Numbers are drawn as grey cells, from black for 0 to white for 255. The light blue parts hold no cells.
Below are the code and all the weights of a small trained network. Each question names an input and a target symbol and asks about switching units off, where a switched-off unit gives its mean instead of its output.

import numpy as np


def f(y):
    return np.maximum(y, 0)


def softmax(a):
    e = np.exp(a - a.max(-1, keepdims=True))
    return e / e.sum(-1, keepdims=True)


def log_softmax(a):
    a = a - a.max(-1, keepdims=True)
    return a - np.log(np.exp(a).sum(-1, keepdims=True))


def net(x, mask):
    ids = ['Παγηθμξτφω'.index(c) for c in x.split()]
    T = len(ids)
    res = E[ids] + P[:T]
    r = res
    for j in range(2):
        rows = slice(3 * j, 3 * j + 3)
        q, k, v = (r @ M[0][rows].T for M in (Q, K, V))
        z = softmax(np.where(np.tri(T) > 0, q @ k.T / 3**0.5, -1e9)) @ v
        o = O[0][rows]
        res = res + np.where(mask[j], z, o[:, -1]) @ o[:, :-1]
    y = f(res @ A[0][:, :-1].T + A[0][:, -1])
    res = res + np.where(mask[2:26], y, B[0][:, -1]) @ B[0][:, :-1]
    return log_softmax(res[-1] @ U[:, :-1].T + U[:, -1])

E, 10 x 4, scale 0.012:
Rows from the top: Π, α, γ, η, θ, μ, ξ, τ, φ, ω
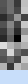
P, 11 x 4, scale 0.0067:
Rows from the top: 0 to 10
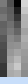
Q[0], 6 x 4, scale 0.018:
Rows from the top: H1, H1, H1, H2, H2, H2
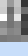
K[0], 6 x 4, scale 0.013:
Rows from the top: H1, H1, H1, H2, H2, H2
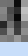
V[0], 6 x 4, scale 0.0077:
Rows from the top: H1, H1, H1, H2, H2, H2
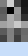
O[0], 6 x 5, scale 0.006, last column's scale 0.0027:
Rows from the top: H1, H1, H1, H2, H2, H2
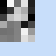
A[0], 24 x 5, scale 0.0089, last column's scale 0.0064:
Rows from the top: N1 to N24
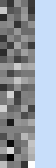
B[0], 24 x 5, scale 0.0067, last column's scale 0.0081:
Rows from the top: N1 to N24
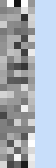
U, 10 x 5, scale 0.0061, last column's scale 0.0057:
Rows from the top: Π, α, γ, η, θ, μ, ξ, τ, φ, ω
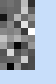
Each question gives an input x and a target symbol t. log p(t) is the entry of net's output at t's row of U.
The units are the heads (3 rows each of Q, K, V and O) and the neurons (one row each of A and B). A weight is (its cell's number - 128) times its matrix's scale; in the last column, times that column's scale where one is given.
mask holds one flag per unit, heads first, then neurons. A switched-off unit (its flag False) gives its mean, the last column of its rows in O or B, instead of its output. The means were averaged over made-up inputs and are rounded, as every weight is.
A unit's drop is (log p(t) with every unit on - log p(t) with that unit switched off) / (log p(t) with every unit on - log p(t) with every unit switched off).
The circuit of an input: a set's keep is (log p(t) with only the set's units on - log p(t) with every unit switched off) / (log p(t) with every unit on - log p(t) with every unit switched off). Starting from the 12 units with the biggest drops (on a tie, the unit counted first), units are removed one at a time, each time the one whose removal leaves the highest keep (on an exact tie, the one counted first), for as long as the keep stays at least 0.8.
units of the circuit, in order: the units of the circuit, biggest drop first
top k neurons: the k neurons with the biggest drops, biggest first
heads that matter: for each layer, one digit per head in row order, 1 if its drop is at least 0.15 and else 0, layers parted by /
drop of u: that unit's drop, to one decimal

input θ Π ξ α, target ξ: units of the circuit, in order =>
(H1 H2 N23 N24)
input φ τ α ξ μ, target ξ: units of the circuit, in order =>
(H1 H2 N23)
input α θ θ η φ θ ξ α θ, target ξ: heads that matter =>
10
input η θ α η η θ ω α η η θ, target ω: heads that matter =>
10
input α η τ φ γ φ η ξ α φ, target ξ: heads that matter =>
11
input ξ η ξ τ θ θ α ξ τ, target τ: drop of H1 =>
0.5
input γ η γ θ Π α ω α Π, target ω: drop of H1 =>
0.6
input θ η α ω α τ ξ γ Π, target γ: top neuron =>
(N24)
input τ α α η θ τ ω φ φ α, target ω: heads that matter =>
11
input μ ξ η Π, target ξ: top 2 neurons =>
(N23 N24)
